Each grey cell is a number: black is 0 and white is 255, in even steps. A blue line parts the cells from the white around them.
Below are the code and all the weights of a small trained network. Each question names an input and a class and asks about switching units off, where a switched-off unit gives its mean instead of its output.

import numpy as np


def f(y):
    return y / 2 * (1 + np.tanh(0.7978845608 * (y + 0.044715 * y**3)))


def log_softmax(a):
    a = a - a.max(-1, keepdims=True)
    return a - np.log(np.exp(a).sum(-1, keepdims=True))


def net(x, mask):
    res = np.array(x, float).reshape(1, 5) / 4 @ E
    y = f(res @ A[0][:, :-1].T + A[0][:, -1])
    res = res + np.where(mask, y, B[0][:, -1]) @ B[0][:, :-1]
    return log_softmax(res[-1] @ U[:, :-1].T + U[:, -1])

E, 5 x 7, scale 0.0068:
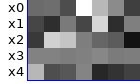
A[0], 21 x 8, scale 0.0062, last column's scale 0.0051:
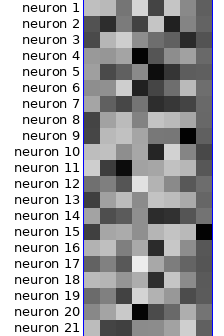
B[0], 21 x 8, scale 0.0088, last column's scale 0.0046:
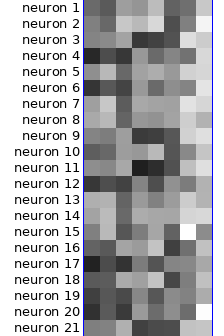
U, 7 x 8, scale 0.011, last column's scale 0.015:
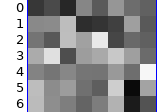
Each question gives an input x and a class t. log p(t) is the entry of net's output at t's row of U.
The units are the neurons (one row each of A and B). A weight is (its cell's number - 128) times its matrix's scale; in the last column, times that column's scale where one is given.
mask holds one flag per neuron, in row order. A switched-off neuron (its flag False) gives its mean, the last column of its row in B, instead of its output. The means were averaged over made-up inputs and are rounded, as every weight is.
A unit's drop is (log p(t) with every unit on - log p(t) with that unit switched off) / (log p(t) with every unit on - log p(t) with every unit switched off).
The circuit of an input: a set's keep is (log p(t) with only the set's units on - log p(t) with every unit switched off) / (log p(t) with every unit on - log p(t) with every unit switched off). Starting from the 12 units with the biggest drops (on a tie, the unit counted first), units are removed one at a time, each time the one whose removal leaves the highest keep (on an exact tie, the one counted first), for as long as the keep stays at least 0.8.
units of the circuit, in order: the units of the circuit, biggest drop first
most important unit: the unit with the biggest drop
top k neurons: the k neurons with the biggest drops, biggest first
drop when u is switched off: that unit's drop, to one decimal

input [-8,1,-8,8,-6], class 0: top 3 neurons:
neuron 4; neuron 20; neuron 6
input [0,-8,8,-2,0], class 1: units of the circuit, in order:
neuron 9
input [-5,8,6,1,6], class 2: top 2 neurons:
neuron 2; neuron 11
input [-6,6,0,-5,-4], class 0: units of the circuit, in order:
neuron 20; neuron 4
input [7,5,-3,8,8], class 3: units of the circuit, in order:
neuron 14; neuron 7
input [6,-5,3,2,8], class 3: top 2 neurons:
neuron 7; neuron 14
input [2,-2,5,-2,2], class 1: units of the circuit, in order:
neuron 9; neuron 3
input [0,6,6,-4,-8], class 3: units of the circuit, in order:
neuron 8; neuron 13
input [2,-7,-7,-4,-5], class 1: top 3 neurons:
neuron 11; neuron 21; neuron 2
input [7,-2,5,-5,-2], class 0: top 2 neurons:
neuron 17; neuron 12
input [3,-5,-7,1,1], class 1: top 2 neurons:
neuron 11; neuron 21
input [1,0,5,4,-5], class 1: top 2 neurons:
neuron 9; neuron 3
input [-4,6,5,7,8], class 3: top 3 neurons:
neuron 7; neuron 14; neuron 5
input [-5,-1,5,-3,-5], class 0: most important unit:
neuron 20
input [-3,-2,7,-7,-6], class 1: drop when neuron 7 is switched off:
0.2
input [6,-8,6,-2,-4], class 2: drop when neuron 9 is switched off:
-0.1
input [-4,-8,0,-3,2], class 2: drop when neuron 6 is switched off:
0.0
